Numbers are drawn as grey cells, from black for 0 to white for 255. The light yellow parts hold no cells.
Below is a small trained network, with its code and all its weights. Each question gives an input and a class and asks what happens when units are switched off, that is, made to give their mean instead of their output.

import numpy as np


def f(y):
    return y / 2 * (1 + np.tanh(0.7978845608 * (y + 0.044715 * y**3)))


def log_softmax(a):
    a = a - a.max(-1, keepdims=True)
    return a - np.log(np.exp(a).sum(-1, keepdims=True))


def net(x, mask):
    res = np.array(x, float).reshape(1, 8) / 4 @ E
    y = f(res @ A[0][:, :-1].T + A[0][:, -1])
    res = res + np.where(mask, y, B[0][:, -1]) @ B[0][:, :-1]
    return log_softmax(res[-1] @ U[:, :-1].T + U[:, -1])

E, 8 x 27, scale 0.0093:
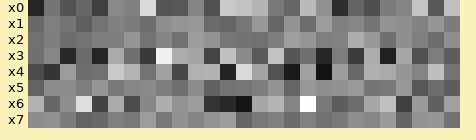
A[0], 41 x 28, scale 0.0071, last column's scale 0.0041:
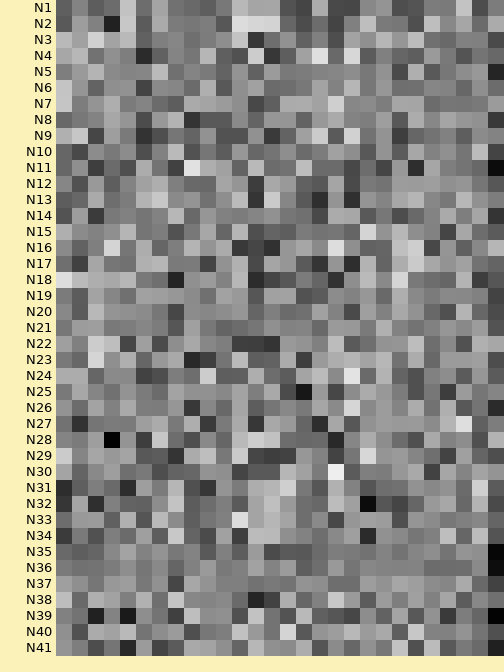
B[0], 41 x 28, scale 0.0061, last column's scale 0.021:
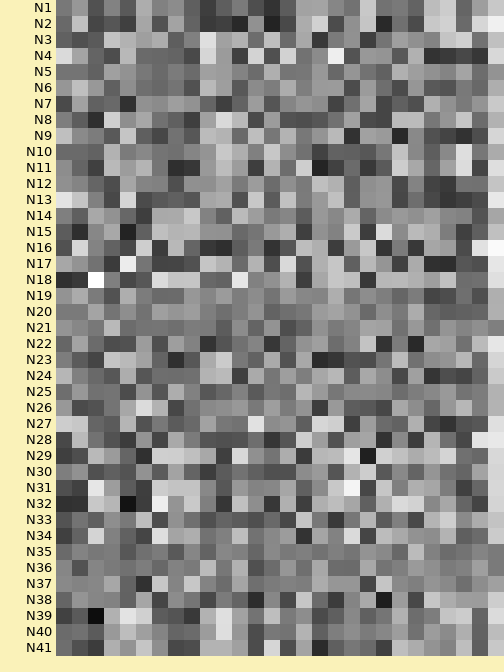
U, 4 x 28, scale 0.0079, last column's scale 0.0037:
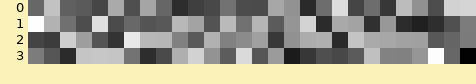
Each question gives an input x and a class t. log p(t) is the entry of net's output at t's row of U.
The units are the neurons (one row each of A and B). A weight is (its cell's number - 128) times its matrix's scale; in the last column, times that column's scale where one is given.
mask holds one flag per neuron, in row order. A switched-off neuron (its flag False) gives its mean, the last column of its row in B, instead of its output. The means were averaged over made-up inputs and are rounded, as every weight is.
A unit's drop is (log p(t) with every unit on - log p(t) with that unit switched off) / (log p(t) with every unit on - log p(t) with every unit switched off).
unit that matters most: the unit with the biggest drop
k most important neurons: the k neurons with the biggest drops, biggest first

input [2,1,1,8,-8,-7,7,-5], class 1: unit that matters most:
N4
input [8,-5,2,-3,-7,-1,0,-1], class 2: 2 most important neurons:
[N32, N34]
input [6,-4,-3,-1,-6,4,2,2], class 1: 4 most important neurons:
[N4, N9, N24, N18]
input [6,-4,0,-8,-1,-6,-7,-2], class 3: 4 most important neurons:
[N23, N8, N10, N16]
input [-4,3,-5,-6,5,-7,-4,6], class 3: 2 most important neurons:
[N3, N23]
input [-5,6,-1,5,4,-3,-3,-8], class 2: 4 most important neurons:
[N18, N29, N23, N15]
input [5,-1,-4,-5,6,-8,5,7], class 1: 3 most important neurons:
[N17, N13, N27]
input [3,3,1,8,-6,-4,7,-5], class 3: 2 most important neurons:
[N11, N39]
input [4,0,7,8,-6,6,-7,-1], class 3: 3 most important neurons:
[N11, N39, N41]
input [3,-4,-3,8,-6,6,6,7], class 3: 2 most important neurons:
[N11, N39]
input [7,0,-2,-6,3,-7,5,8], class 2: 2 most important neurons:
[N31, N32]
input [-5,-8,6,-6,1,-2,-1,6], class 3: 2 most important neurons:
[N23, N3]
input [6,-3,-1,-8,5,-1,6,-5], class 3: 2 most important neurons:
[N23, N8]
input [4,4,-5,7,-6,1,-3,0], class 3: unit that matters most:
N11
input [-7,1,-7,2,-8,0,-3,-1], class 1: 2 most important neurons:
[N4, N9]
